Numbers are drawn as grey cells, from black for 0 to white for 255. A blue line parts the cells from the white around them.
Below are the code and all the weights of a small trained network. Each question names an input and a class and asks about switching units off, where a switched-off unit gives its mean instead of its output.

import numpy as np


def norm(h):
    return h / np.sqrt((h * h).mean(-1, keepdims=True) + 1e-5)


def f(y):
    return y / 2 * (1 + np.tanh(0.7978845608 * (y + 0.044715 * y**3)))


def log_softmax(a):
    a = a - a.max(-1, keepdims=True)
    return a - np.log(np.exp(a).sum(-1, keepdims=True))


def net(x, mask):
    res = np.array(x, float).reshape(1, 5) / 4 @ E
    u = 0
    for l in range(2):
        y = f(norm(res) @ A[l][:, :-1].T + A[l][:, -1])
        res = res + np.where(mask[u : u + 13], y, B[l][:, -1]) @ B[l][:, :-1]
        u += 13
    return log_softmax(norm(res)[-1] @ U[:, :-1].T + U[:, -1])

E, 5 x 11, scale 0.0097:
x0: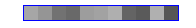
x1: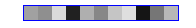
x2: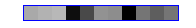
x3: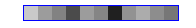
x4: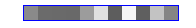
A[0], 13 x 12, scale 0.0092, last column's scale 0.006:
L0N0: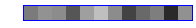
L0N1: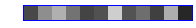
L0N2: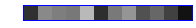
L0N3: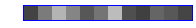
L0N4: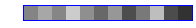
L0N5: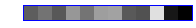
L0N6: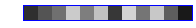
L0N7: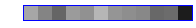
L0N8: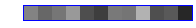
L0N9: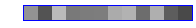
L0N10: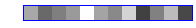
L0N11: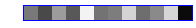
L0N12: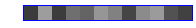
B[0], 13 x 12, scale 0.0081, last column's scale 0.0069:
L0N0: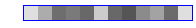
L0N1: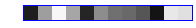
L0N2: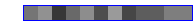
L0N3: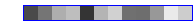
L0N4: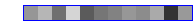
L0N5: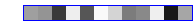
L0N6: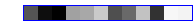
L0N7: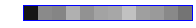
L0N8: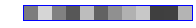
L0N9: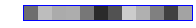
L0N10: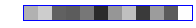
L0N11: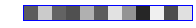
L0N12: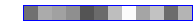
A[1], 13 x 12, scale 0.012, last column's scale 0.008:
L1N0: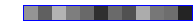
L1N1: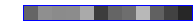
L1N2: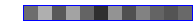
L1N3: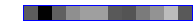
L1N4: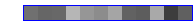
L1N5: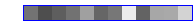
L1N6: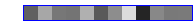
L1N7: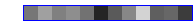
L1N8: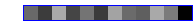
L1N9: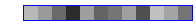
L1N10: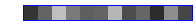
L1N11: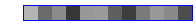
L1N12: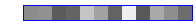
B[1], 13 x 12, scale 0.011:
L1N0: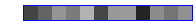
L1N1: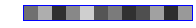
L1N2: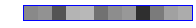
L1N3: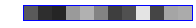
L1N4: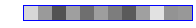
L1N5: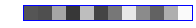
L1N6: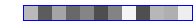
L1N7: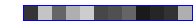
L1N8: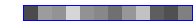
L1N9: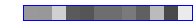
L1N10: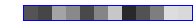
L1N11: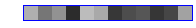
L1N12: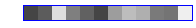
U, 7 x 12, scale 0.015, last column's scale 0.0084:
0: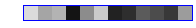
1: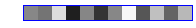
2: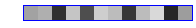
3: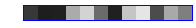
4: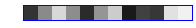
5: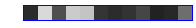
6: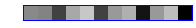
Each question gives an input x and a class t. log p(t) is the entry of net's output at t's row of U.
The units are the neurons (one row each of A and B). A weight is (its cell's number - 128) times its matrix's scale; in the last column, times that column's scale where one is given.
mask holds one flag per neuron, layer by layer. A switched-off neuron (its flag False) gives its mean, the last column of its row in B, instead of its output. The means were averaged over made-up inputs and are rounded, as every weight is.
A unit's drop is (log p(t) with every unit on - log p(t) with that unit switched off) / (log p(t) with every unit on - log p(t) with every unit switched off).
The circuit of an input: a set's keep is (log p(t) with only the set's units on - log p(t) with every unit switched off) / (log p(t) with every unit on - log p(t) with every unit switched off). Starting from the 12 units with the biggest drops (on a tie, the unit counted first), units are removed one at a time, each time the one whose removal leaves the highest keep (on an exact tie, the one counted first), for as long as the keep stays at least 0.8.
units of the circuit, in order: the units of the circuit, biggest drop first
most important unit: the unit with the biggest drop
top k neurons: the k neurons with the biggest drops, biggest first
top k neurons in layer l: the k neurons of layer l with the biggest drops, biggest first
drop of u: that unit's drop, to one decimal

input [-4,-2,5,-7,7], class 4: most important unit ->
L0N3
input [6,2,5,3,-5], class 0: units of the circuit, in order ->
[L0N0, L1N11]
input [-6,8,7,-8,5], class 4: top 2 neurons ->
[L0N1, L1N10]
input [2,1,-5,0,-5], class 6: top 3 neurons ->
[L1N2, L1N6, L0N6]
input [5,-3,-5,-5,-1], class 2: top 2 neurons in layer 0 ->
[L0N5, L0N4]
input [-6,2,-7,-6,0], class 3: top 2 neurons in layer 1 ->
[L1N3, L1N9]
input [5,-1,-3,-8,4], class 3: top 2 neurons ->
[L0N6, L1N5]
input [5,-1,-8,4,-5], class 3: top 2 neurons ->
[L0N6, L0N9]
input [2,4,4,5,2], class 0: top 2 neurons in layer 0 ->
[L0N0, L0N12]
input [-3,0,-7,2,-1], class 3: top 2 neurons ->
[L0N6, L1N3]
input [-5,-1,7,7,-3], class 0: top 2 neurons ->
[L1N11, L0N9]
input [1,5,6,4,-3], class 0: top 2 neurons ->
[L1N11, L0N0]
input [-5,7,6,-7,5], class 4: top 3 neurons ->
[L0N1, L1N10, L0N3]
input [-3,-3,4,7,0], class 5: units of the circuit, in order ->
[L1N7]
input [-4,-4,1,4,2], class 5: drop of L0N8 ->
0.3
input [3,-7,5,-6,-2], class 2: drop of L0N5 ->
0.2
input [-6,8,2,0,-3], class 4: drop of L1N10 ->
0.2
